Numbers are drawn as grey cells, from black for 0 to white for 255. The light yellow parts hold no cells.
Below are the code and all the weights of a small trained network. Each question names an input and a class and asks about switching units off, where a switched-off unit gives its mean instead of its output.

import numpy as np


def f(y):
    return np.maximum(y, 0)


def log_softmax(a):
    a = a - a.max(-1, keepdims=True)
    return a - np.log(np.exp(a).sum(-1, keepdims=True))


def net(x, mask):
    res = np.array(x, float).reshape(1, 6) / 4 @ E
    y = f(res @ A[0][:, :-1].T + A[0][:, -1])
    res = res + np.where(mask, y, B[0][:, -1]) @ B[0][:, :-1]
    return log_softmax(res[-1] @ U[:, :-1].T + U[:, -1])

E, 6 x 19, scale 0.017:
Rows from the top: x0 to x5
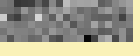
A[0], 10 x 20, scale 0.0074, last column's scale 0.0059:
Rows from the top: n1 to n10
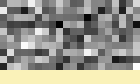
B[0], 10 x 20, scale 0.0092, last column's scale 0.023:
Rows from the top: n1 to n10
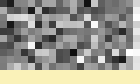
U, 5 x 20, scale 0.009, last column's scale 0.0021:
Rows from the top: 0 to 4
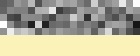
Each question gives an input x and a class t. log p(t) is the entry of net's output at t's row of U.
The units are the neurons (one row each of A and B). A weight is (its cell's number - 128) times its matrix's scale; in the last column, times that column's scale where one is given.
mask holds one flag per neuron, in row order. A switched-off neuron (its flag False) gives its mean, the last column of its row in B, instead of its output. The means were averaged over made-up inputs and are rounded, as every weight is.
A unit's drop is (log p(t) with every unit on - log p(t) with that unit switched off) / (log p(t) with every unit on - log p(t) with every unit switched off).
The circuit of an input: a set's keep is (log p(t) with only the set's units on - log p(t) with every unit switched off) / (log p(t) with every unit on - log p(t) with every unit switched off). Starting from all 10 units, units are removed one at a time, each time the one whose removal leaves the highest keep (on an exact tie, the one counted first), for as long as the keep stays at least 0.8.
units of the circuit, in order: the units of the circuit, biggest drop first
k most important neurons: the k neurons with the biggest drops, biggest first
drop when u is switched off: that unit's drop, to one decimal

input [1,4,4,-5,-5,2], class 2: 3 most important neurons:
[n8, n3, n2]
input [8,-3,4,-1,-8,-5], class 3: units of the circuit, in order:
[n2]
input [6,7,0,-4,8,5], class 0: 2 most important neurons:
[n2, n9]
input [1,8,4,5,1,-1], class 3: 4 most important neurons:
[n4, n7, n2, n1]
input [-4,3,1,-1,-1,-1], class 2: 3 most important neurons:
[n8, n10, n3]
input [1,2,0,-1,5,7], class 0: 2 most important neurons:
[n4, n2]
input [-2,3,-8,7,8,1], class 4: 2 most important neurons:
[n3, n4]
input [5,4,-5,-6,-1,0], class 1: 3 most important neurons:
[n8, n7, n6]
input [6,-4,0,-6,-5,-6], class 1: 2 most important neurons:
[n8, n6]
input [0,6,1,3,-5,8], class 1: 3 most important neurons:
[n9, n3, n6]
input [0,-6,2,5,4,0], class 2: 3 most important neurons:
[n8, n3, n9]
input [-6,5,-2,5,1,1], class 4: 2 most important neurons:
[n3, n4]
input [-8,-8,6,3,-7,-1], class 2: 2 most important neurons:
[n6, n8]
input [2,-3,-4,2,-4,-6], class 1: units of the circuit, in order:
[n8]
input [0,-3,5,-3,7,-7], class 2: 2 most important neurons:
[n1, n6]
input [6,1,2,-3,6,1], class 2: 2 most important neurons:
[n4, n3]
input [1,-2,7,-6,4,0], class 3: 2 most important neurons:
[n2, n4]
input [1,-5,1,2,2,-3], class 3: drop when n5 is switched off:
0.1
